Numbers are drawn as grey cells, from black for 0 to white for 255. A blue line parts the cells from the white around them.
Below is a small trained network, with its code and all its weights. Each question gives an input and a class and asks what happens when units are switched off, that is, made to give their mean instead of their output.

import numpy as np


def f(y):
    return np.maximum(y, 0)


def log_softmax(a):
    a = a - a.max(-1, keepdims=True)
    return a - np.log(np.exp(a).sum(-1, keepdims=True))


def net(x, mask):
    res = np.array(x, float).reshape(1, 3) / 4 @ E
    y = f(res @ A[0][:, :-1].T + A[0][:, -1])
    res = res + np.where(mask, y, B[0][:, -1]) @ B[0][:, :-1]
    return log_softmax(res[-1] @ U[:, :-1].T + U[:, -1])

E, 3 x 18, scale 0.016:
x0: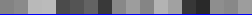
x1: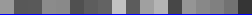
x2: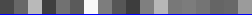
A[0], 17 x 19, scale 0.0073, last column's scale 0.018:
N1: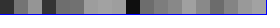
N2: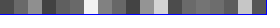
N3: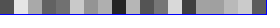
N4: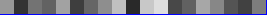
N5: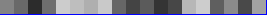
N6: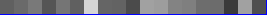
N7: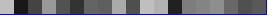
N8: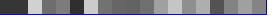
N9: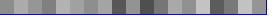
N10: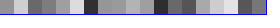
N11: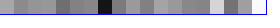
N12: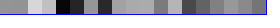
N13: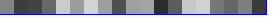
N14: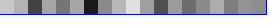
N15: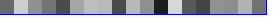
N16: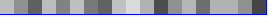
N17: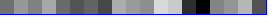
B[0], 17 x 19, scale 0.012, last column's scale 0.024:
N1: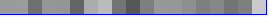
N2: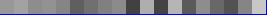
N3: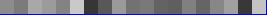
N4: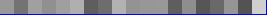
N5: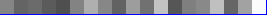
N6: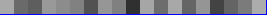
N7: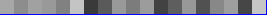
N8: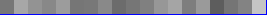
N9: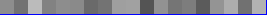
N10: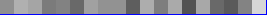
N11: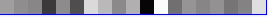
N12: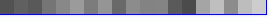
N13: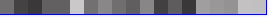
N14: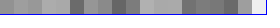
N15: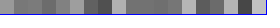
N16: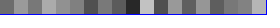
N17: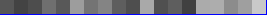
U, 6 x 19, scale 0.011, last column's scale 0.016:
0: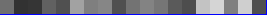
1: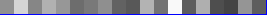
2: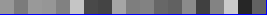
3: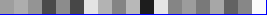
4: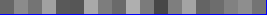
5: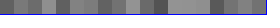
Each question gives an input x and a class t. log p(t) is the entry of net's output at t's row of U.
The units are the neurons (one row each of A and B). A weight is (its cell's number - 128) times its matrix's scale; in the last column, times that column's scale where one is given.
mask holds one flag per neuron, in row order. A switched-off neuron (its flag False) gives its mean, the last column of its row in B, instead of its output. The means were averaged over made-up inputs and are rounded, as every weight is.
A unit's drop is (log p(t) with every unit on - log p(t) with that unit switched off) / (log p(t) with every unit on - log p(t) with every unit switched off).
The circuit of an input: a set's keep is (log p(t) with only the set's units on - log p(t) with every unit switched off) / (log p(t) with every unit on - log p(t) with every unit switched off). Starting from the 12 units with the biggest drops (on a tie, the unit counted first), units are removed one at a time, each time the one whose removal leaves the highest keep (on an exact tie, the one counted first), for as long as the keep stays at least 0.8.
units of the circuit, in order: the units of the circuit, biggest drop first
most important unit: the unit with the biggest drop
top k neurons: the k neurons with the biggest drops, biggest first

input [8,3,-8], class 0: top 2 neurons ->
[N17, N12]
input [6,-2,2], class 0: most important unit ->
N17
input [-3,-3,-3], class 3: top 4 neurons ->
[N17, N12, N7, N2]
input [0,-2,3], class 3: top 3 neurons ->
[N16, N10, N14]
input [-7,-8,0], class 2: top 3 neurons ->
[N3, N15, N9]
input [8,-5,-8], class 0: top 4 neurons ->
[N17, N12, N2, N11]
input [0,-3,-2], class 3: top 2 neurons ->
[N7, N4]
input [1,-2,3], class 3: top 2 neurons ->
[N16, N10]
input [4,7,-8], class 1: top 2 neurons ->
[N14, N10]
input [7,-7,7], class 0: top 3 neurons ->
[N12, N17, N14]
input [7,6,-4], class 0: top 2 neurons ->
[N17, N12]
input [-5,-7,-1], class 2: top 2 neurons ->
[N3, N15]
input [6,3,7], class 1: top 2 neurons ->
[N2, N8]
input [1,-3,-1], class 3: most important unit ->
N7
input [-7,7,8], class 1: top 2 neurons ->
[N2, N1]
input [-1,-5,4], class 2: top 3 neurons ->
[N3, N15, N14]
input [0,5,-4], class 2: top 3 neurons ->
[N7, N2, N4]
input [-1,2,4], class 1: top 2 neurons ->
[N2, N11]
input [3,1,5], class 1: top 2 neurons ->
[N2, N5]
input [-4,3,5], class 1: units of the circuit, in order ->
[N2]
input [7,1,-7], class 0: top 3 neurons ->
[N17, N12, N2]
